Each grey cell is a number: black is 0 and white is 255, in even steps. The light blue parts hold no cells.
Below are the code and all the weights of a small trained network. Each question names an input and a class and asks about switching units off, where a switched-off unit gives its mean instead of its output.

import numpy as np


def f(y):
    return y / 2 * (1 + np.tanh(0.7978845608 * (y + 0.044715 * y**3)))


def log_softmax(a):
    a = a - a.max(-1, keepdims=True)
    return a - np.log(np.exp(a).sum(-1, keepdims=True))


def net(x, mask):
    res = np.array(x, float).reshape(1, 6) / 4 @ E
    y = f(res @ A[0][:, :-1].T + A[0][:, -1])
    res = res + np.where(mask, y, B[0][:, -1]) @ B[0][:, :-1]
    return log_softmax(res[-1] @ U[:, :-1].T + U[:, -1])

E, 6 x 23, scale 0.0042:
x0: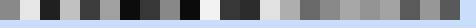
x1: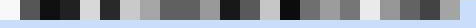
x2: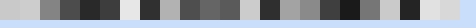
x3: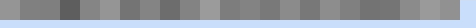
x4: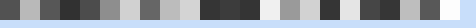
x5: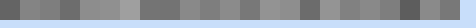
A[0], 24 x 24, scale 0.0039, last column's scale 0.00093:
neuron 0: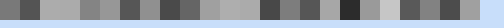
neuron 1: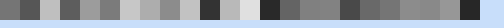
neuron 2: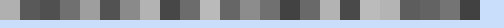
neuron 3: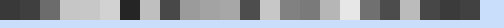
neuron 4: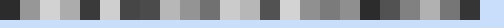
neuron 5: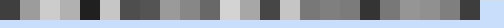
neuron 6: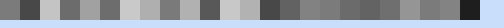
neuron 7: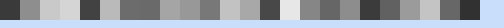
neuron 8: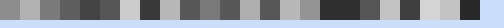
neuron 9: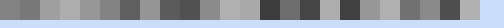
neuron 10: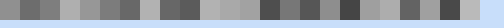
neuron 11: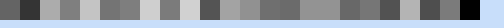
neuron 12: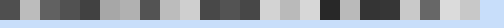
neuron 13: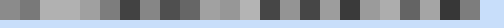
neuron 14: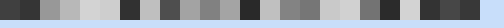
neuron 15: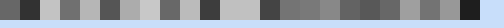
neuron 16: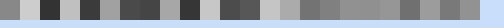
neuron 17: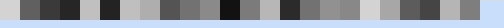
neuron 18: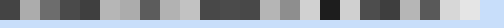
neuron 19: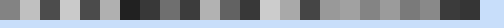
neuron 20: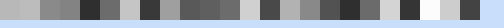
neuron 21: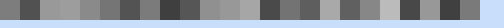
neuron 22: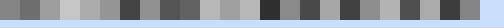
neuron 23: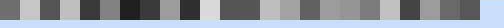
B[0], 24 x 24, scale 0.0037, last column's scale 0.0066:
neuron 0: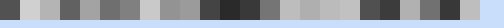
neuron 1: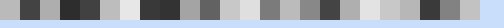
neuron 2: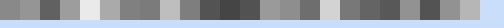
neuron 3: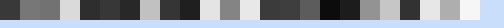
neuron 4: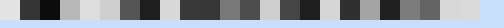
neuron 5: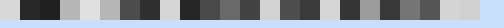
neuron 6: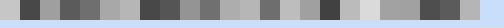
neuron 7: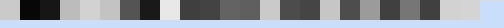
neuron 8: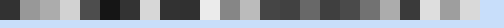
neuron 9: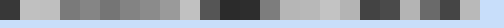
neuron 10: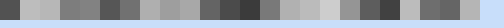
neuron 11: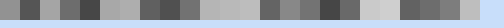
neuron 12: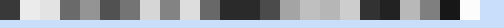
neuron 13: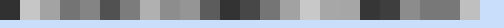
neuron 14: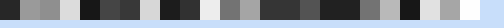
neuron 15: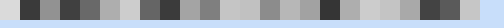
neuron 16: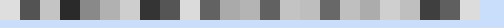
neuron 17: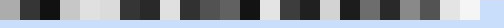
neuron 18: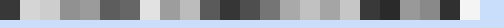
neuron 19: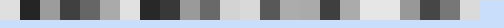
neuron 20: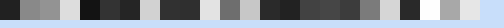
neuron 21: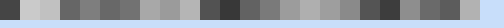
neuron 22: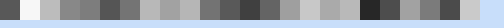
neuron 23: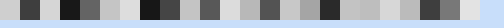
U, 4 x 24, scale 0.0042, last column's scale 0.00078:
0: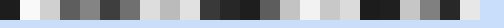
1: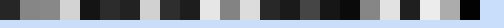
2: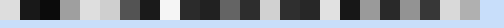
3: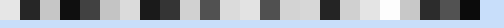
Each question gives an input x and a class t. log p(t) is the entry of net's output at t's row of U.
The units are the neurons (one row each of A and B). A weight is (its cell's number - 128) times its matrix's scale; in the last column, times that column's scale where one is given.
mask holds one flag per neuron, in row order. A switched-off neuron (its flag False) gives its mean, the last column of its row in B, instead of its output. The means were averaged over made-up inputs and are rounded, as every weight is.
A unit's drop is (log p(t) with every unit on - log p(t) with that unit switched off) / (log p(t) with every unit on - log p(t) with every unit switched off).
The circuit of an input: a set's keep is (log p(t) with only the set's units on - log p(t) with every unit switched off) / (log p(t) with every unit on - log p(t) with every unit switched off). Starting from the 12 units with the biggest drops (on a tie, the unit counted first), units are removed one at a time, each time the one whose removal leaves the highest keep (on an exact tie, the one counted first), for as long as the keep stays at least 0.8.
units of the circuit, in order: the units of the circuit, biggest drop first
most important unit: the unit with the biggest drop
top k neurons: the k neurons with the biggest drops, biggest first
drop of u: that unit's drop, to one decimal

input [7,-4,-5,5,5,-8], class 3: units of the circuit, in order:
(neuron 19)
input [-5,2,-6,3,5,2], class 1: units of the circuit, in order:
(neuron 14; neuron 3)
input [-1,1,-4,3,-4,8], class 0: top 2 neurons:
(neuron 20; neuron 8)
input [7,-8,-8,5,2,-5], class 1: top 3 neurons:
(neuron 3; neuron 14; neuron 17)
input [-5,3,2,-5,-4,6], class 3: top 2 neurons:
(neuron 1; neuron 12)
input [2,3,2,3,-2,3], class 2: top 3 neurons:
(neuron 12; neuron 14; neuron 3)
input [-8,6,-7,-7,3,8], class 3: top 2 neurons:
(neuron 15; neuron 20)
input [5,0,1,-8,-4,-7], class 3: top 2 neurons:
(neuron 23; neuron 19)
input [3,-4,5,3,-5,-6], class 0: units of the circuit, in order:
(neuron 3; neuron 22)
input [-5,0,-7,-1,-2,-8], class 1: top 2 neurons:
(neuron 14; neuron 3)
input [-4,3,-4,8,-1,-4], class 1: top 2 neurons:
(neuron 23; neuron 16)
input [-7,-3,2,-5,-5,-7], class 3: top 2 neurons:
(neuron 1; neuron 15)
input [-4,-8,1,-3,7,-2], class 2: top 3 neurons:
(neuron 4; neuron 7; neuron 5)
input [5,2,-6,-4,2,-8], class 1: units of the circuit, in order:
(neuron 3)
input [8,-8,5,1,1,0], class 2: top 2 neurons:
(neuron 4; neuron 5)
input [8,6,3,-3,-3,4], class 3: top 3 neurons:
(neuron 23; neuron 16; neuron 19)
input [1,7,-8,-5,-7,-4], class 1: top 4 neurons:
(neuron 3; neuron 14; neuron 12; neuron 18)
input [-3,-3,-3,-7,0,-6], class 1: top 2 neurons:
(neuron 17; neuron 23)
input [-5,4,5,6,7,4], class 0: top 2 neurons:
(neuron 12; neuron 18)
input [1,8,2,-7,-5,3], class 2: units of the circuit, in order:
(neuron 17)
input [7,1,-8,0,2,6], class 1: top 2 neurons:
(neuron 3; neuron 14)
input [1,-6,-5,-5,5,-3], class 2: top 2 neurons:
(neuron 4; neuron 7)
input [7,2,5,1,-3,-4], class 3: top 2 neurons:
(neuron 23; neuron 16)
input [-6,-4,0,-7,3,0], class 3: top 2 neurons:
(neuron 17; neuron 1)
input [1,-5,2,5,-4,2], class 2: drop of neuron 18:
0.2
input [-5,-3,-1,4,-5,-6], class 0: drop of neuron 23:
0.5
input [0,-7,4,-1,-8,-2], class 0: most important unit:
neuron 22
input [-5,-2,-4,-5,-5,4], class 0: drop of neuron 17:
-0.1
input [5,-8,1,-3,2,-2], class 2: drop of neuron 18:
0.0
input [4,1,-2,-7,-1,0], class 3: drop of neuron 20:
0.1
